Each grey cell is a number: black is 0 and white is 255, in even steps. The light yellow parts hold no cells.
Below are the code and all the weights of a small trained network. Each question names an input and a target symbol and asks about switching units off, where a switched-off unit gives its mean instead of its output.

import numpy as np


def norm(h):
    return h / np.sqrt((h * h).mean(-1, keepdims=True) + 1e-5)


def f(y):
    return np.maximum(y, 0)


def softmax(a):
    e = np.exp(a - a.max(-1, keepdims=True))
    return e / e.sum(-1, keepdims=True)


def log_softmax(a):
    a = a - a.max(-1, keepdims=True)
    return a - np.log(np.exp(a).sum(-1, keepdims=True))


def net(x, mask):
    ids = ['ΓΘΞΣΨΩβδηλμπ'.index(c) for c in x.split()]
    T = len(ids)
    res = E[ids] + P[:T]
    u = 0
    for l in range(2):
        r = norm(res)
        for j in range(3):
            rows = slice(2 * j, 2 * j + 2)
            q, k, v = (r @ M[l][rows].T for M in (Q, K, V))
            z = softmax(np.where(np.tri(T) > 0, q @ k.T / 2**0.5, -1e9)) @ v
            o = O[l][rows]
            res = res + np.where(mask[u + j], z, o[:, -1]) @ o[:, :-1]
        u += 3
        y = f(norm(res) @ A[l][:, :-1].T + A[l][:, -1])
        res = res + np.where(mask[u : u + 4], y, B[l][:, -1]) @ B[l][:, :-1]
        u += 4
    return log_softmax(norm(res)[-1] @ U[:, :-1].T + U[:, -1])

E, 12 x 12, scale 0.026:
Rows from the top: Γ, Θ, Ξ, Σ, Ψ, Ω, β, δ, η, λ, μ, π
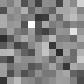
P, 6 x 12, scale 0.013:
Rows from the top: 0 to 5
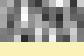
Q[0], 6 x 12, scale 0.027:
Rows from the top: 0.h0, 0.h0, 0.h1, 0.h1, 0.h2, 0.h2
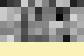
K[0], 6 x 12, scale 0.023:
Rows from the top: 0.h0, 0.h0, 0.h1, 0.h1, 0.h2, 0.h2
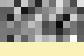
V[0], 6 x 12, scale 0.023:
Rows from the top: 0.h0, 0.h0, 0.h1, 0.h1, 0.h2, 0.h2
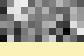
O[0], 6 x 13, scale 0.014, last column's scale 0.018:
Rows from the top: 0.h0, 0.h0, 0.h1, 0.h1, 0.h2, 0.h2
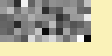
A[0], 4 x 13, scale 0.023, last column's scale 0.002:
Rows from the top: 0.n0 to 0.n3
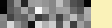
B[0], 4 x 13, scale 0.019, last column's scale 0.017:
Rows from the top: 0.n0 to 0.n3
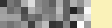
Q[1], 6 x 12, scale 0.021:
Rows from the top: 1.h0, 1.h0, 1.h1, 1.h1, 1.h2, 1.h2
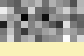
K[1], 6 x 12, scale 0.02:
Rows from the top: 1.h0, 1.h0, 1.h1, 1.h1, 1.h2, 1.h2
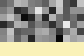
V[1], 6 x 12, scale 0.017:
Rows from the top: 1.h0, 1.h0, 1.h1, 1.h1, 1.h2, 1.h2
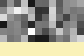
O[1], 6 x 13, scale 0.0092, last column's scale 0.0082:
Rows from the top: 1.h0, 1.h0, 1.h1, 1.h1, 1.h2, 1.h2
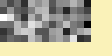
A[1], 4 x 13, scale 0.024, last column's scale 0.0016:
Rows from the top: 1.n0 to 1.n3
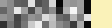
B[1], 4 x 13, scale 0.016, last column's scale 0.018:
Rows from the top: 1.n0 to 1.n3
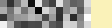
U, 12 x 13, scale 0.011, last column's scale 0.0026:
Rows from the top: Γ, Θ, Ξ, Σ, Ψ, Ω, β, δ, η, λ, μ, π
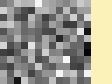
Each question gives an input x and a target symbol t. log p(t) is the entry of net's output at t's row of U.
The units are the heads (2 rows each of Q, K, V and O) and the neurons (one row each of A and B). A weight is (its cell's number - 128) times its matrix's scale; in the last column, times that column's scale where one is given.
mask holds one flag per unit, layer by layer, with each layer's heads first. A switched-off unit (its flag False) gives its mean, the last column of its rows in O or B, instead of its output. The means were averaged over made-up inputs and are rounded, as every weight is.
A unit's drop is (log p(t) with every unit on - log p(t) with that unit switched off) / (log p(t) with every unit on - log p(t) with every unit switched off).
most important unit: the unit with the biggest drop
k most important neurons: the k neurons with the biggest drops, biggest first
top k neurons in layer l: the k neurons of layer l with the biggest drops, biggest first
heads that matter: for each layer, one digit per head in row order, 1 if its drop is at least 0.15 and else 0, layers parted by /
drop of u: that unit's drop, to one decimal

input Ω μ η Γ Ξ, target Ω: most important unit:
1.n1
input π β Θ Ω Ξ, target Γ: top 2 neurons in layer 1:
(1.n2; 1.n0)
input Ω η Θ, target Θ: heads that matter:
001 / 000
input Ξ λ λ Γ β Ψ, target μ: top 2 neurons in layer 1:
(1.n0; 1.n1)
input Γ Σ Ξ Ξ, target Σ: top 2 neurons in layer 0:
(0.n2; 0.n0)
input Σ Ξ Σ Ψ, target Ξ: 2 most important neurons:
(0.n2; 0.n1)
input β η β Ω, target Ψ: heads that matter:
101 / 000
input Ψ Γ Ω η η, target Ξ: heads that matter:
100 / 000
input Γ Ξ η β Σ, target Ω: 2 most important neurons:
(1.n1; 0.n1)
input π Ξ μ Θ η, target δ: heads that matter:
101 / 000
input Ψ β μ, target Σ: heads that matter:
000 / 000
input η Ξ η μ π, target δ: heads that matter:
001 / 000
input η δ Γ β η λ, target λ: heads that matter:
010 / 010
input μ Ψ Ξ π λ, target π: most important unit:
0.h0
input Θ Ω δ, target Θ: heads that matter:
001 / 001
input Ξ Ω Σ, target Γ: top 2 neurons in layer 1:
(1.n0; 1.n2)
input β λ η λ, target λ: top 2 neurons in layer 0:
(0.n2; 0.n3)
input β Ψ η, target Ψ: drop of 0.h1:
0.2
